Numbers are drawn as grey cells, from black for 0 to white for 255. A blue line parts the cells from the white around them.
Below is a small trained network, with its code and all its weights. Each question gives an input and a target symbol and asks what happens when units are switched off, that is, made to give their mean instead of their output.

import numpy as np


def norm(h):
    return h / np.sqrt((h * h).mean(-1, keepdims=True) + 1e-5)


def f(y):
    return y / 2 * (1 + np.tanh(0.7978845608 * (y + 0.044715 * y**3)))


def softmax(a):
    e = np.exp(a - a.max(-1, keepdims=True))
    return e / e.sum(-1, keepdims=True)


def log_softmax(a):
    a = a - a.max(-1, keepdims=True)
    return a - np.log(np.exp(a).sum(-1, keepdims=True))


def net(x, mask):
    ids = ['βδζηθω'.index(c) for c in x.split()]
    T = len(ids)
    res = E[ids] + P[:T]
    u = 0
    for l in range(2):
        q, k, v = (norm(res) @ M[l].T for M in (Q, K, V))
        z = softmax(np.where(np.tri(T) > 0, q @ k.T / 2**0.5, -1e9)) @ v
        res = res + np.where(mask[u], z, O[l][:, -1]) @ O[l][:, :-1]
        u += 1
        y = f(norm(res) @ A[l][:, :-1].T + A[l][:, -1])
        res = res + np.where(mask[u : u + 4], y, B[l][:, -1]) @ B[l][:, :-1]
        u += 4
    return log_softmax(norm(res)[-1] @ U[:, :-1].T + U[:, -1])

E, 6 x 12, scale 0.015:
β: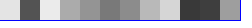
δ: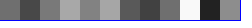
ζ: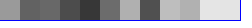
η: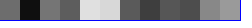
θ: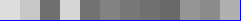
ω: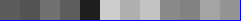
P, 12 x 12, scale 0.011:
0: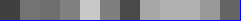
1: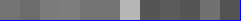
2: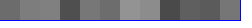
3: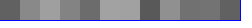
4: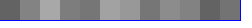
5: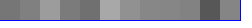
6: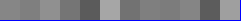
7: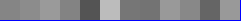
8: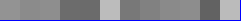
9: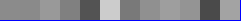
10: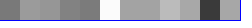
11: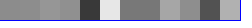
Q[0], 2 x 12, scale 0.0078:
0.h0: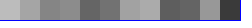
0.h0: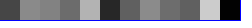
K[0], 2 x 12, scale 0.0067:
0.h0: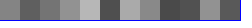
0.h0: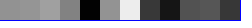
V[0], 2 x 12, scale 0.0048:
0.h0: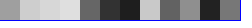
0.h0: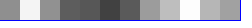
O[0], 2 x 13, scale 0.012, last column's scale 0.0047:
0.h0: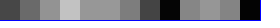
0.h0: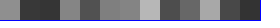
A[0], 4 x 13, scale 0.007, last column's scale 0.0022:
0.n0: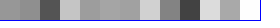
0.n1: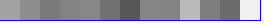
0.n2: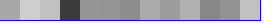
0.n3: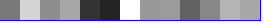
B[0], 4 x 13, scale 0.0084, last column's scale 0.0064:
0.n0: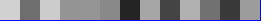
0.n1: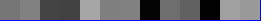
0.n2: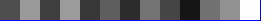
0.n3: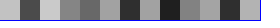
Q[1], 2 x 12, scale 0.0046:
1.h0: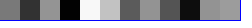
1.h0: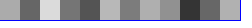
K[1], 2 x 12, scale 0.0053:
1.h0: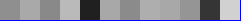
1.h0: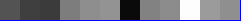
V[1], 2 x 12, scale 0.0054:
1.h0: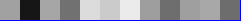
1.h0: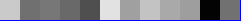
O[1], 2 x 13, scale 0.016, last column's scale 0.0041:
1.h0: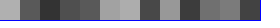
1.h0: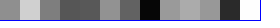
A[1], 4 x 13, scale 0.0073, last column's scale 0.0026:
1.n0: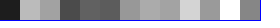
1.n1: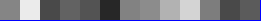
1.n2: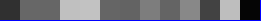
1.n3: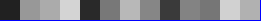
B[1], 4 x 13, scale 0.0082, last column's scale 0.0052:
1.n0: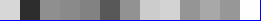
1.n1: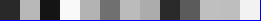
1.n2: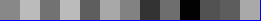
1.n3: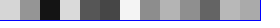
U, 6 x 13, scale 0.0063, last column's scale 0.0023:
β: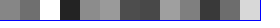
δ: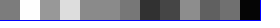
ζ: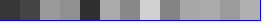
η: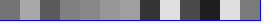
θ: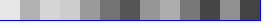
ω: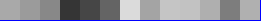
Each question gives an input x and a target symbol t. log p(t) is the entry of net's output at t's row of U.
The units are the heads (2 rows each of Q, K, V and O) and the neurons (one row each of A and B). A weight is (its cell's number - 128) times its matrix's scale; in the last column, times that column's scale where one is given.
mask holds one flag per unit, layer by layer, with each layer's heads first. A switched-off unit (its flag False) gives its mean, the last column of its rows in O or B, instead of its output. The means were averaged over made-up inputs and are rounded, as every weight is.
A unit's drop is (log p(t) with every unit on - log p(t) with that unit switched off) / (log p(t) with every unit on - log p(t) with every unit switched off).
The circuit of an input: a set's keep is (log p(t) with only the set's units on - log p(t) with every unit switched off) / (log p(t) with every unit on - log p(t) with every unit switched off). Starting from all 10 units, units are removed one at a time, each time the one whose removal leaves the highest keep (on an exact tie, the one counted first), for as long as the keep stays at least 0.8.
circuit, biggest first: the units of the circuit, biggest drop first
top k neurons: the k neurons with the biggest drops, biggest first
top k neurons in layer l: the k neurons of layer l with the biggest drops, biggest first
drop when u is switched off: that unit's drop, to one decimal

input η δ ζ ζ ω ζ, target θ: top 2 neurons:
(0.n2, 0.n3)
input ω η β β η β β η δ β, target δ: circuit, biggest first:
(1.h0, 0.h0, 1.n1)
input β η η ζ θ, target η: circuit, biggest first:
(1.h0)
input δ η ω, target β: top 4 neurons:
(0.n2, 1.n1, 0.n3, 1.n0)
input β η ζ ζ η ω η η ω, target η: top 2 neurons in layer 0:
(0.n3, 0.n2)
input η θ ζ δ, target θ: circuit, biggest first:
(0.h0, 1.h0, 0.n2)
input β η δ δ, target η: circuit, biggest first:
(1.h0, 0.n3)
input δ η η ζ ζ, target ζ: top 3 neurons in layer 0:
(0.n3, 0.n1, 0.n0)
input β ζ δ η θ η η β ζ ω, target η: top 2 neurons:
(1.n3, 0.n3)
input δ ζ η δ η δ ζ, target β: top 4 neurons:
(0.n2, 1.n1, 0.n3, 1.n3)
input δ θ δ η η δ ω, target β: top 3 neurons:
(0.n2, 1.n1, 0.n0)
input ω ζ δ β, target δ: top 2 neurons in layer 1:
(1.n1, 1.n0)
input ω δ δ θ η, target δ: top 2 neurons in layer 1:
(1.n0, 1.n1)
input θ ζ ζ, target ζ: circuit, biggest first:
(0.h0)
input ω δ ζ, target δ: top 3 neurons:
(1.n1, 1.n0, 0.n3)
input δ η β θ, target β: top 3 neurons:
(0.n2, 1.n1, 1.n3)
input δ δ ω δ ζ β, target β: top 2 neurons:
(0.n2, 1.n1)
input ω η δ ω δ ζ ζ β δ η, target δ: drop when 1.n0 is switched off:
0.2
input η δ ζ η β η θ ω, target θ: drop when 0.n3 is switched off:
0.2
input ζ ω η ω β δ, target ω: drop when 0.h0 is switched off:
1.2
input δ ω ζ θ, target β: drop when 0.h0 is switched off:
0.3
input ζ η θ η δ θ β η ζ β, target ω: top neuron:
(0.n2)
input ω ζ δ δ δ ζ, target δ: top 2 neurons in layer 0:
(0.n3, 0.n2)
